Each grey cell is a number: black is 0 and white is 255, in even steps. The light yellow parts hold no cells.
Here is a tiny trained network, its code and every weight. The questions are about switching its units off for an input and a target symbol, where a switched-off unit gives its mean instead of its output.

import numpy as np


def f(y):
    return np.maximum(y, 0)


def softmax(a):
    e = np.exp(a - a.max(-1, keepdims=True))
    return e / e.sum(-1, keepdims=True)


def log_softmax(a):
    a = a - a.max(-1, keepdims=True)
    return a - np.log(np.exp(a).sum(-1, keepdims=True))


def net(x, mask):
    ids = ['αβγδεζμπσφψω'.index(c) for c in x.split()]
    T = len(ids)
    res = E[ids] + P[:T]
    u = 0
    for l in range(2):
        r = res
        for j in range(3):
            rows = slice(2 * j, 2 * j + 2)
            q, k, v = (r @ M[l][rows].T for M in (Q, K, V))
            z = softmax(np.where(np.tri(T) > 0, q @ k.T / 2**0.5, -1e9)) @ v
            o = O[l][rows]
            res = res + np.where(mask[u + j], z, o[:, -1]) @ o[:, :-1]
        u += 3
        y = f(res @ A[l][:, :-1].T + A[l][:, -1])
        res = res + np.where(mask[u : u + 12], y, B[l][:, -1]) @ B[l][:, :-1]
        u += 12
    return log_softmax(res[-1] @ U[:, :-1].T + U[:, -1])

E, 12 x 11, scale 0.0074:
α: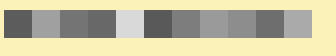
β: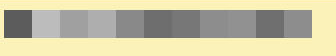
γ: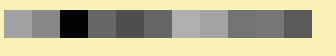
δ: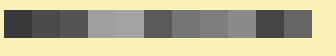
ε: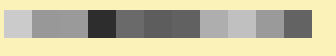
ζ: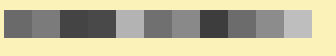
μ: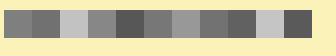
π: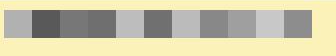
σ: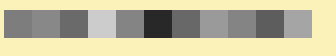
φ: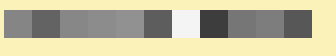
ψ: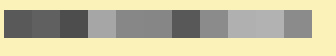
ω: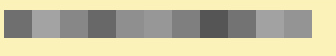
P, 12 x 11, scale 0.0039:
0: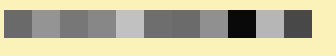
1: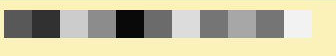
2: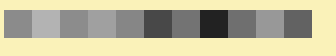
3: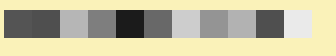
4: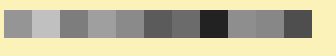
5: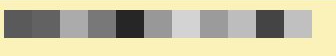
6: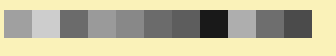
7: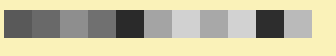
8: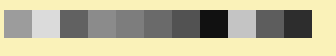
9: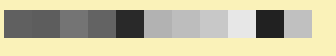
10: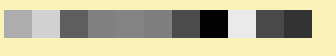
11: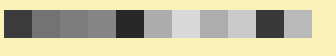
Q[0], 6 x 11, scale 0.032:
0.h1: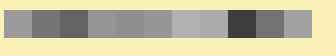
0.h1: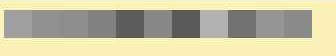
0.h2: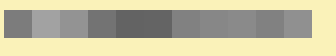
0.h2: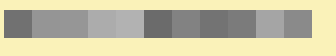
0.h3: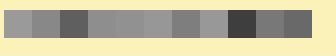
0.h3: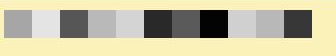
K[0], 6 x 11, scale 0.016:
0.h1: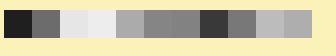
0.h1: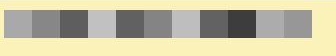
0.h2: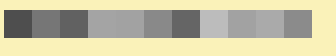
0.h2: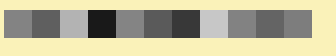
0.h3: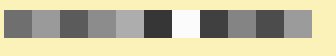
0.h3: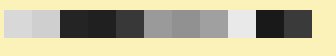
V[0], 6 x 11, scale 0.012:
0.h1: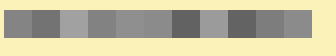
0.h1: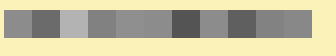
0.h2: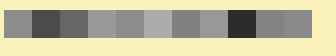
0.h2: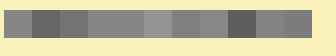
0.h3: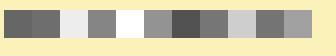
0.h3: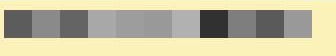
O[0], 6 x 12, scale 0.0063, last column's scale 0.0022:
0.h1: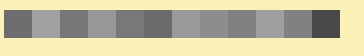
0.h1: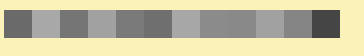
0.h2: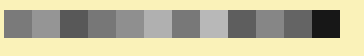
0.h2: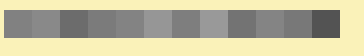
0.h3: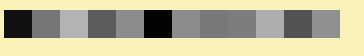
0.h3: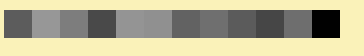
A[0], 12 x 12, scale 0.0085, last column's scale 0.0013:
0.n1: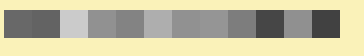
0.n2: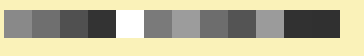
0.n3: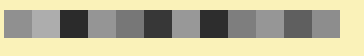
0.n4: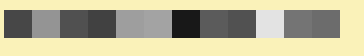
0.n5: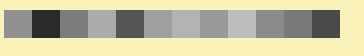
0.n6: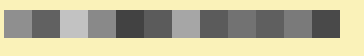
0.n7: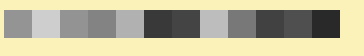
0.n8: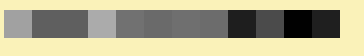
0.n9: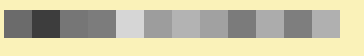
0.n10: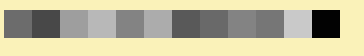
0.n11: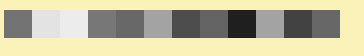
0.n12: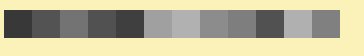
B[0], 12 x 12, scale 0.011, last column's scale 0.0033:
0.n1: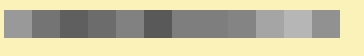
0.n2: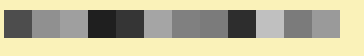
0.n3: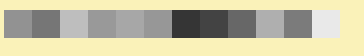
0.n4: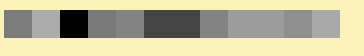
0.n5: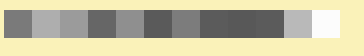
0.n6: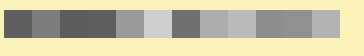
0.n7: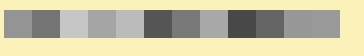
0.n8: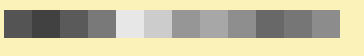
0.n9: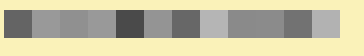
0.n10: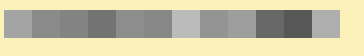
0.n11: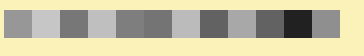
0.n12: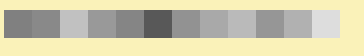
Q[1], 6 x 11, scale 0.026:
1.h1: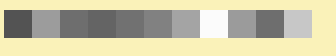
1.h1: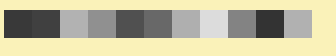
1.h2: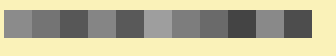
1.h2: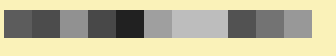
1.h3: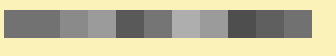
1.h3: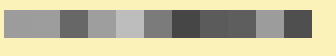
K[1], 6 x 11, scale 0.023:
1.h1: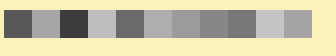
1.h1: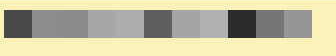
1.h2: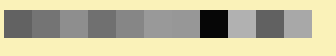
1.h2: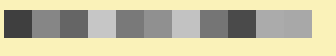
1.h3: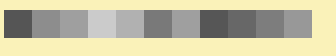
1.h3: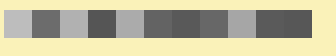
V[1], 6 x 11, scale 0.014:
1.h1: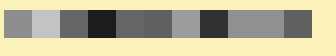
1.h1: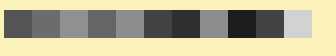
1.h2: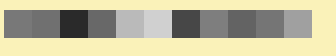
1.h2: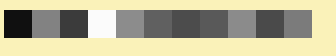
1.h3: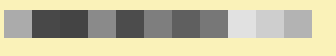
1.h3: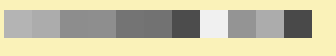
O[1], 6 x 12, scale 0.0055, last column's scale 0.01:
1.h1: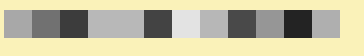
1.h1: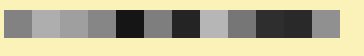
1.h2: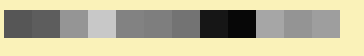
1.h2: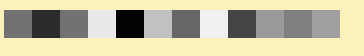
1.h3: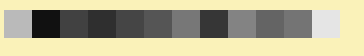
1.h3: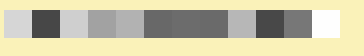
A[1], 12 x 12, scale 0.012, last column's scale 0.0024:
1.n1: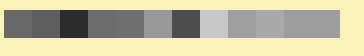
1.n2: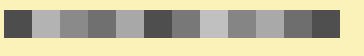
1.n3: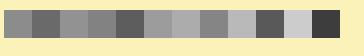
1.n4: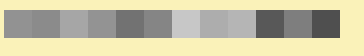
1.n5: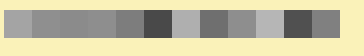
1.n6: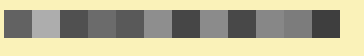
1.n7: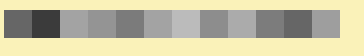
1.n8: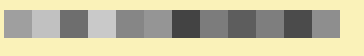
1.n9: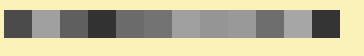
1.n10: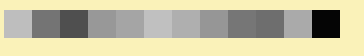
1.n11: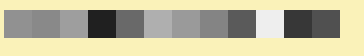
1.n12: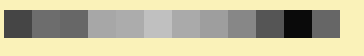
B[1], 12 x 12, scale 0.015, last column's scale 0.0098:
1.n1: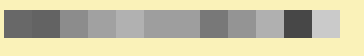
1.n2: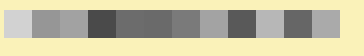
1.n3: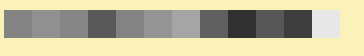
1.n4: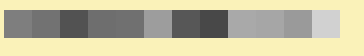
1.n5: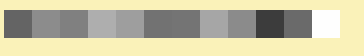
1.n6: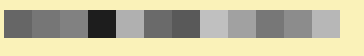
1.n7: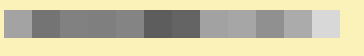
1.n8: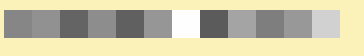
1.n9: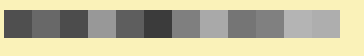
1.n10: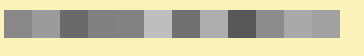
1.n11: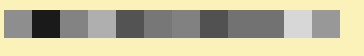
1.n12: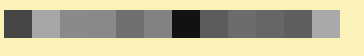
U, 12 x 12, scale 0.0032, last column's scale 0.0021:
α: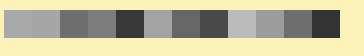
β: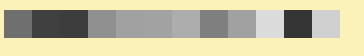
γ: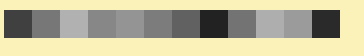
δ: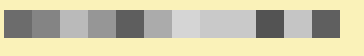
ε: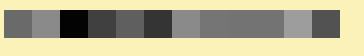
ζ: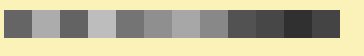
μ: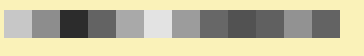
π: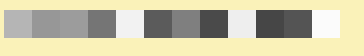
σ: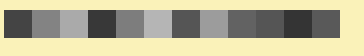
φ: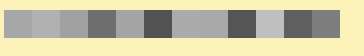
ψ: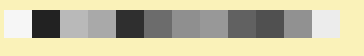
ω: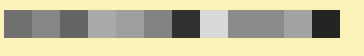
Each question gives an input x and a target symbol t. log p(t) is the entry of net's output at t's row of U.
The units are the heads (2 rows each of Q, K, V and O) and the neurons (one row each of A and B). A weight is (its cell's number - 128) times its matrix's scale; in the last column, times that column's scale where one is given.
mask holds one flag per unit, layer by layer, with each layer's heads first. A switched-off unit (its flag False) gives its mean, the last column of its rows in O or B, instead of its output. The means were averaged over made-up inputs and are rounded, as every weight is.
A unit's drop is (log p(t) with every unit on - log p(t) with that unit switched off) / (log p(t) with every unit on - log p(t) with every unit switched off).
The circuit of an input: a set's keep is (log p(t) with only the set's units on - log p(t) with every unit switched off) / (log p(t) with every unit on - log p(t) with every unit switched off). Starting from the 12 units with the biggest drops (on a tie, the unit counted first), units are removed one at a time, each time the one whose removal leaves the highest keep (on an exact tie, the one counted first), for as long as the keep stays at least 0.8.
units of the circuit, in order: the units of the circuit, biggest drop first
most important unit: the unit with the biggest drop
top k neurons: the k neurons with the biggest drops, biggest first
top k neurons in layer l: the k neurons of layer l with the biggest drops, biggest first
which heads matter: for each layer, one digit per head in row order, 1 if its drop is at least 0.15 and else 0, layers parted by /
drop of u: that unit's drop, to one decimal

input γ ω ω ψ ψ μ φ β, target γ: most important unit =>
1.h2
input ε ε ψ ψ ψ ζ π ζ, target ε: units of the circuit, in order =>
[1.h2, 1.n9, 1.h3]
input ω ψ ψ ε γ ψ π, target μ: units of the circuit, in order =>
[0.h3, 1.n10, 1.h1]
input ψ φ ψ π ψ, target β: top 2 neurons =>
[1.n1, 0.n4]
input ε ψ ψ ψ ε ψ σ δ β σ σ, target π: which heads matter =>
000 / 010
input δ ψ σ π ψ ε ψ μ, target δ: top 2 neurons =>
[1.n8, 0.n8]
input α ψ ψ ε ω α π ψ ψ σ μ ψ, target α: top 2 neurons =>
[0.n2, 1.n4]
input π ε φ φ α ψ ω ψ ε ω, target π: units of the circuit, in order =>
[0.n2, 1.h2]
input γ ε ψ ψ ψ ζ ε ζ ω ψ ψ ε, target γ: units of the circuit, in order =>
[1.h2, 0.h3, 0.n8, 1.h1]
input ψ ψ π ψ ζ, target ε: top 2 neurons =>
[1.n6, 0.n2]
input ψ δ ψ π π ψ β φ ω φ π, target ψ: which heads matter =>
001 / 000
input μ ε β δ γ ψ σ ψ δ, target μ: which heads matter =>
001 / 000
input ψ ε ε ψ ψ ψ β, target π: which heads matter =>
000 / 010
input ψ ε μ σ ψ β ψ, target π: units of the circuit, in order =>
[1.h2]
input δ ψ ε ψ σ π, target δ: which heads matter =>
001 / 111
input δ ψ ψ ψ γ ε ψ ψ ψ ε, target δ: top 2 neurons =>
[0.n2, 1.n8]
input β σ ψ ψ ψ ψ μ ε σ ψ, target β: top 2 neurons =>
[1.n1, 0.n11]
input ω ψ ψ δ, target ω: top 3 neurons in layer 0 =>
[0.n11, 0.n4, 0.n2]
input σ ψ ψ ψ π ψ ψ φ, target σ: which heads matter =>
000 / 100
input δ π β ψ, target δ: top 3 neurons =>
[1.n8, 0.n8, 0.n2]
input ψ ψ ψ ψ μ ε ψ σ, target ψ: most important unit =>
0.n4
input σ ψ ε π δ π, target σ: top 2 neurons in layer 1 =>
[1.n6, 1.n3]
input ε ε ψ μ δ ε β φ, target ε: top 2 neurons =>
[1.n9, 0.n6]
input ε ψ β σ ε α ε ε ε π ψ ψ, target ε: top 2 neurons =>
[1.n9, 0.n3]
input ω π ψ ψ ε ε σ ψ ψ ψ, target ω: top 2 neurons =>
[0.n11, 0.n4]
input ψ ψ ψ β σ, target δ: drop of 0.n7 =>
0.3
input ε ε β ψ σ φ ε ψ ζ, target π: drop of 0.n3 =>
0.1
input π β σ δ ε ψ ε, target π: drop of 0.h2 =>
0.0
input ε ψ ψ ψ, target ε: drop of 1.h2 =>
0.7
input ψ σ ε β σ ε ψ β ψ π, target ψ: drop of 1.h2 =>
0.5
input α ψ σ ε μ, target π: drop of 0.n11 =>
0.1
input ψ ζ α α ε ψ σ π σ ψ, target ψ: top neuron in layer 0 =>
[0.n4]
